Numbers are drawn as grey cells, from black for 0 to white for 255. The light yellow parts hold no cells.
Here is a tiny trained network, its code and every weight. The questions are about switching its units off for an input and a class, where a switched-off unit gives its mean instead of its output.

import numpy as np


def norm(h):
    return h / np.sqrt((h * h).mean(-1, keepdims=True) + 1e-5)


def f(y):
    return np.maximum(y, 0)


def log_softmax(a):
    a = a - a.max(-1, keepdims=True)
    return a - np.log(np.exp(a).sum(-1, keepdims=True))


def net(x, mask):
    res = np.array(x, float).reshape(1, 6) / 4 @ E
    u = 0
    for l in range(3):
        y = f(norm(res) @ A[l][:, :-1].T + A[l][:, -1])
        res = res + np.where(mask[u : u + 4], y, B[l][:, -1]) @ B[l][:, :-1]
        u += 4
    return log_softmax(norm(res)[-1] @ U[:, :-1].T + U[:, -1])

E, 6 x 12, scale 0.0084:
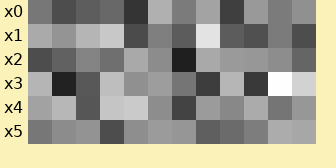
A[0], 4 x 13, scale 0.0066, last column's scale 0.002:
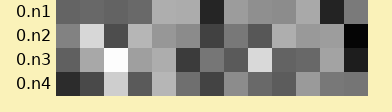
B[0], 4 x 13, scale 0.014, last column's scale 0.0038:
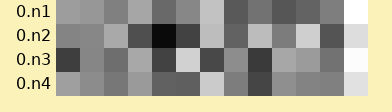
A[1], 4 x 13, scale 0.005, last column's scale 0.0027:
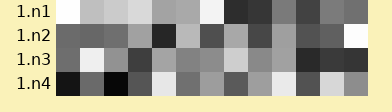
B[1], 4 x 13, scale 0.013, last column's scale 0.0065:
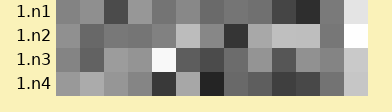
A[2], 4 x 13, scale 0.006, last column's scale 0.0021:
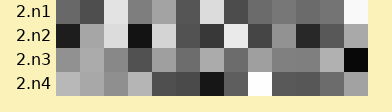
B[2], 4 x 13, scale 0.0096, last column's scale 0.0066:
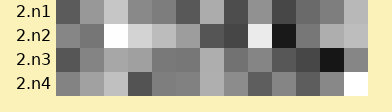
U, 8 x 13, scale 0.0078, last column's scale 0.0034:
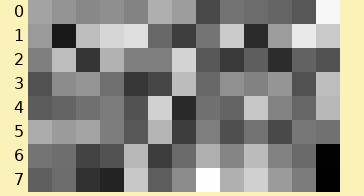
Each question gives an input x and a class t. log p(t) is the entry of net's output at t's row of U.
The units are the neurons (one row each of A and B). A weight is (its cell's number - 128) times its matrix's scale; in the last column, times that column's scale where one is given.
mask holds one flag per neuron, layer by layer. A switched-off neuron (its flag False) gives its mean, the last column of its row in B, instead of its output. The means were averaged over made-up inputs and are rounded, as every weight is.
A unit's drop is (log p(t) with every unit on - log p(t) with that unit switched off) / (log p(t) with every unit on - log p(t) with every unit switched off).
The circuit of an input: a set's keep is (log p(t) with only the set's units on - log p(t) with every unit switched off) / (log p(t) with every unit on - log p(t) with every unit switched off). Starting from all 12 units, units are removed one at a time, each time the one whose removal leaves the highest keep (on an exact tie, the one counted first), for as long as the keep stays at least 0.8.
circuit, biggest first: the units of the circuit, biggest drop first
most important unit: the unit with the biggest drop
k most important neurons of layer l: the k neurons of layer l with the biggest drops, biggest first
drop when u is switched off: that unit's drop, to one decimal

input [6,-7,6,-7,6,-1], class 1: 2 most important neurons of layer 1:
(1.n3, 1.n1)
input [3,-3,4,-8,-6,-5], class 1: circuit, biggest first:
(2.n2, 1.n3)
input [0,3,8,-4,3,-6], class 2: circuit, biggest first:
(0.n1, 0.n4)
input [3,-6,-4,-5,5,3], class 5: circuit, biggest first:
(1.n4)
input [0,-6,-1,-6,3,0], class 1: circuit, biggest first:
(2.n2, 1.n3)
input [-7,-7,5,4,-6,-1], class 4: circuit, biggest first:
(0.n3, 2.n2)
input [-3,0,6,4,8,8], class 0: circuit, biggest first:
(0.n1, 0.n2)
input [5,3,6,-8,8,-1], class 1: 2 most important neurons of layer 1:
(1.n3, 1.n4)
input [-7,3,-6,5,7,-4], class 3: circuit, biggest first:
(0.n2, 1.n3)
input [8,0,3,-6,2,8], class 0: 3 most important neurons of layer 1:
(1.n2, 1.n3, 1.n4)
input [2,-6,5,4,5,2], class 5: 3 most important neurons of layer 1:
(1.n4, 1.n2, 1.n3)
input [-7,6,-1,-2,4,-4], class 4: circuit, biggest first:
(0.n3, 1.n2)
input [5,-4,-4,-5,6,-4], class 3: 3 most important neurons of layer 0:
(0.n2, 0.n3, 0.n1)
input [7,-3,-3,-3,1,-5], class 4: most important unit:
1.n2
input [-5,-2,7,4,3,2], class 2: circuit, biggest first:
(0.n1, 0.n4, 1.n1)
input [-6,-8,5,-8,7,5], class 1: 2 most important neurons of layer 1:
(1.n3, 1.n2)
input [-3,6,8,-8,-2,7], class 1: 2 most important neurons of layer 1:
(1.n3, 1.n4)
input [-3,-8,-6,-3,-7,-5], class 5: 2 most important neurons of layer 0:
(0.n2, 0.n1)
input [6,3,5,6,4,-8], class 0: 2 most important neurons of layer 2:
(2.n2, 2.n4)
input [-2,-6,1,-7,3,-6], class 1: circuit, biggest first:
(1.n3)
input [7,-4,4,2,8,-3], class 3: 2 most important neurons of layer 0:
(0.n2, 0.n3)
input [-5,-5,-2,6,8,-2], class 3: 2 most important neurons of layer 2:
(2.n2, 2.n4)
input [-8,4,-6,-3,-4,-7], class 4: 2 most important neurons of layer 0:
(0.n3, 0.n1)
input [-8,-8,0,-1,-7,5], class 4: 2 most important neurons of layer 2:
(2.n4, 2.n2)
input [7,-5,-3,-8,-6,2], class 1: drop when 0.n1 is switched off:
0.2
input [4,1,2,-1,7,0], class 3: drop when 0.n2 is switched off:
1.0
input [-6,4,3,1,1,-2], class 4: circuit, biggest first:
(0.n3)
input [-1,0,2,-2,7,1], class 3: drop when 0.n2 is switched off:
1.2
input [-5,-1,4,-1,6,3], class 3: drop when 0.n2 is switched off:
1.0
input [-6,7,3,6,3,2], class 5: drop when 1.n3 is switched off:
0.2
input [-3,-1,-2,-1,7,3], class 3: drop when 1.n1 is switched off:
0.0
